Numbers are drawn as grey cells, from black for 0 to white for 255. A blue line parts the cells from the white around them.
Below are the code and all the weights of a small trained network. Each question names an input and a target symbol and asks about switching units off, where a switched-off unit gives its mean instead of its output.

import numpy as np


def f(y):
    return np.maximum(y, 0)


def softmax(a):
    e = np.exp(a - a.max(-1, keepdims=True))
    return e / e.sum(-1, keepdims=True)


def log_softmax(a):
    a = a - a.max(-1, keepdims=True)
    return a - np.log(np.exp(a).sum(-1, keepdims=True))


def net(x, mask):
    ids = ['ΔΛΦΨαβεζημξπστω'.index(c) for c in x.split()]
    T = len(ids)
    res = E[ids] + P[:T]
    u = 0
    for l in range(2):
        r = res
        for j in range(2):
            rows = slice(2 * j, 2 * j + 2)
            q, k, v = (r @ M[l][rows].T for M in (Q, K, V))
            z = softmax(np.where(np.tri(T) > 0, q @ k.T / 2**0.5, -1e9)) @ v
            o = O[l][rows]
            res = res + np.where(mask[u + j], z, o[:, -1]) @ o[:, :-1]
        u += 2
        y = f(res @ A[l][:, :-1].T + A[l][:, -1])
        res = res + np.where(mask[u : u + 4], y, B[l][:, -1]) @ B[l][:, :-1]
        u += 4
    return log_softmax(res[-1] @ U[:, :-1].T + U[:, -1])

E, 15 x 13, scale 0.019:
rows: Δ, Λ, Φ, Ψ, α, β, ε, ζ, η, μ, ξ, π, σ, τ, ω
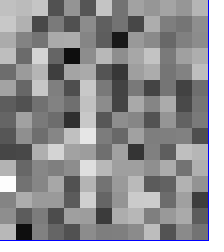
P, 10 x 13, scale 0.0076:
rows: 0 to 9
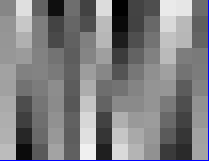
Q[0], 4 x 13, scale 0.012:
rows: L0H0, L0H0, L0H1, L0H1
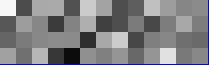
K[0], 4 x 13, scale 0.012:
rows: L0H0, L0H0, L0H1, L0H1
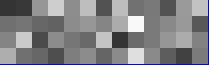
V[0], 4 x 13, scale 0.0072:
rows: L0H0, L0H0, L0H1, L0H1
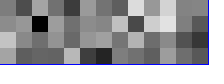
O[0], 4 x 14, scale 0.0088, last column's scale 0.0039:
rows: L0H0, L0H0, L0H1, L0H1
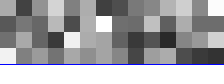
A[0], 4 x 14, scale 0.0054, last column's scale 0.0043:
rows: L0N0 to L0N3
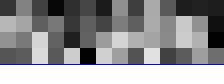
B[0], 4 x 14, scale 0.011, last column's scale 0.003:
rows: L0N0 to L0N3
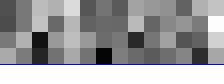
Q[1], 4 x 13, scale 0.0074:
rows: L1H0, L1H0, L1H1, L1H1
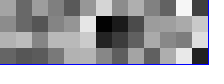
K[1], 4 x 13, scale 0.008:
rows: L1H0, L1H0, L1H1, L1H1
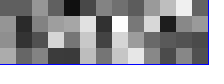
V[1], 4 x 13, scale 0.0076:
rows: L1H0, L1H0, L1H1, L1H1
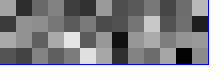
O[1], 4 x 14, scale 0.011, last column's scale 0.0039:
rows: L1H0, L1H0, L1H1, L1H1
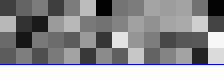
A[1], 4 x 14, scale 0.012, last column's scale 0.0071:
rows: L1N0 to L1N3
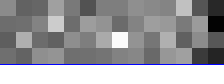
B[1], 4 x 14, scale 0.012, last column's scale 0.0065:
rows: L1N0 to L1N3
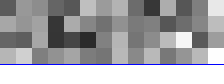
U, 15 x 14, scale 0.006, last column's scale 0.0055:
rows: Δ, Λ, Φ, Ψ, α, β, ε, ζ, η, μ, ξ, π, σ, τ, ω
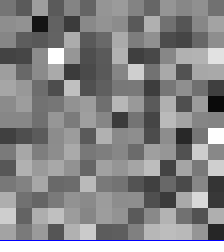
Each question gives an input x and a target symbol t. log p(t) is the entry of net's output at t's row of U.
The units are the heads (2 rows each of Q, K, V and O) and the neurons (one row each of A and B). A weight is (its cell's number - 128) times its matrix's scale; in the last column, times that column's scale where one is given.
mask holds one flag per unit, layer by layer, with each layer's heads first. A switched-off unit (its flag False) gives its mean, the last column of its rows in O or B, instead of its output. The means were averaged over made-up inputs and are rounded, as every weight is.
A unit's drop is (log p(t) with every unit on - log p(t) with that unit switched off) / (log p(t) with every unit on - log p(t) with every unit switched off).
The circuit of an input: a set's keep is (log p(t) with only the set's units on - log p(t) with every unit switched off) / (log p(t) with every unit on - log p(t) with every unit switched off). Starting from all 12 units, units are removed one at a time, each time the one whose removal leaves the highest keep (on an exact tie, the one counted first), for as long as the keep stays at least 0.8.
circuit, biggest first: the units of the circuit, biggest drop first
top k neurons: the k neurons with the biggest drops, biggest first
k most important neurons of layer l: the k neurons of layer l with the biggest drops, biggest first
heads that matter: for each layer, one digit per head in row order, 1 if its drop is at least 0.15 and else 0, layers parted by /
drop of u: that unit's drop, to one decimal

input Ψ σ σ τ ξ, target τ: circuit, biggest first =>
[L0H1, L1H0]
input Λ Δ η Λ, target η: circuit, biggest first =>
[L1H1, L1H0, L0N1, L1N0]
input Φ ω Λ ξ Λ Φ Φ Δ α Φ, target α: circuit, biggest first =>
[L0H1, L0H0]
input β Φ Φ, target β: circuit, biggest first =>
[L0H0, L1H1]
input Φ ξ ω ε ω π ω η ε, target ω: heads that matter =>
10 / 10
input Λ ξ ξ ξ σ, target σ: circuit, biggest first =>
[L1H0, L0H1]
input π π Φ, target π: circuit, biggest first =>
[L1H0, L1H1]
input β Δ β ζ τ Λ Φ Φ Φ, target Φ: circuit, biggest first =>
[L1H1, L0H1]
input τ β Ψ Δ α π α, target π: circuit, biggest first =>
[L1H0, L1H1, L1N3]
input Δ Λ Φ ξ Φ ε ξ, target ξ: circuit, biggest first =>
[L1H0, L1H1, L1N3]
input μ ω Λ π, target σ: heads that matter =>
11 / 11
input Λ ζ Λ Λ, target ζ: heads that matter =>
10 / 01
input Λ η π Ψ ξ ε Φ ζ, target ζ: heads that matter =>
10 / 01
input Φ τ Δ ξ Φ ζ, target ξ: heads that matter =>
00 / 11
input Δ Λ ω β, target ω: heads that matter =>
00 / 10
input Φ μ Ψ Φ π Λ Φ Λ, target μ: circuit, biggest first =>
[L0H0, L0N0, L1H1, L0N3]
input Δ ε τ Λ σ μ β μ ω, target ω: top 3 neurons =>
[L0N0, L0N3, L0N1]
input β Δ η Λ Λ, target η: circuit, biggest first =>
[L1H1, L0N1, L1H0, L1N0]
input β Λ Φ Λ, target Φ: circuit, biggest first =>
[L1H1, L0N1]
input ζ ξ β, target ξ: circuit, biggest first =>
[L1H1, L1H0, L1N3]
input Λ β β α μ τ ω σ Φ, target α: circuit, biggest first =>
[L0H1]
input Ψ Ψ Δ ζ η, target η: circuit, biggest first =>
[L1H0, L1H1, L1N0]
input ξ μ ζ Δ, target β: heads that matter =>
10 / 00
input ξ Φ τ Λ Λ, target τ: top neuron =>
[L0N1]
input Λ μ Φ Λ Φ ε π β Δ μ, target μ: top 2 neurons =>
[L0N2, L1N1]
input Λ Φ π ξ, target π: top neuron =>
[L1N3]
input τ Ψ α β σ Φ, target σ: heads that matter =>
00 / 10
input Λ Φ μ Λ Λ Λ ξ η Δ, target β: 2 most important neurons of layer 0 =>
[L0N3, L0N2]
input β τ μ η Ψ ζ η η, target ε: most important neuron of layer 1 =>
[L1N0]
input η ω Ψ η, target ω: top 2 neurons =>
[L0N2, L0N0]
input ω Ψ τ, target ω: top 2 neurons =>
[L0N2, L0N0]
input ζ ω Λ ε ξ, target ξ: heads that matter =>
01 / 11
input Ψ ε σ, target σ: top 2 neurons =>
[L1N1, L0N2]
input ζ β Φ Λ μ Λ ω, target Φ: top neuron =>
[L1N0]
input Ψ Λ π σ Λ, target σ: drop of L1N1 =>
0.1
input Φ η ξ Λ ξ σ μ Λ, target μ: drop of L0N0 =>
0.4
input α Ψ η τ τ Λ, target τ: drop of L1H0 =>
0.2
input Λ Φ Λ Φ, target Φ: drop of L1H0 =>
0.0
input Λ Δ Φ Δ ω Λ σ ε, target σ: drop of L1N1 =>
0.3
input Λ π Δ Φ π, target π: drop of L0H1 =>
0.2
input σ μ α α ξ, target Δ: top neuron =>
[L1N2]
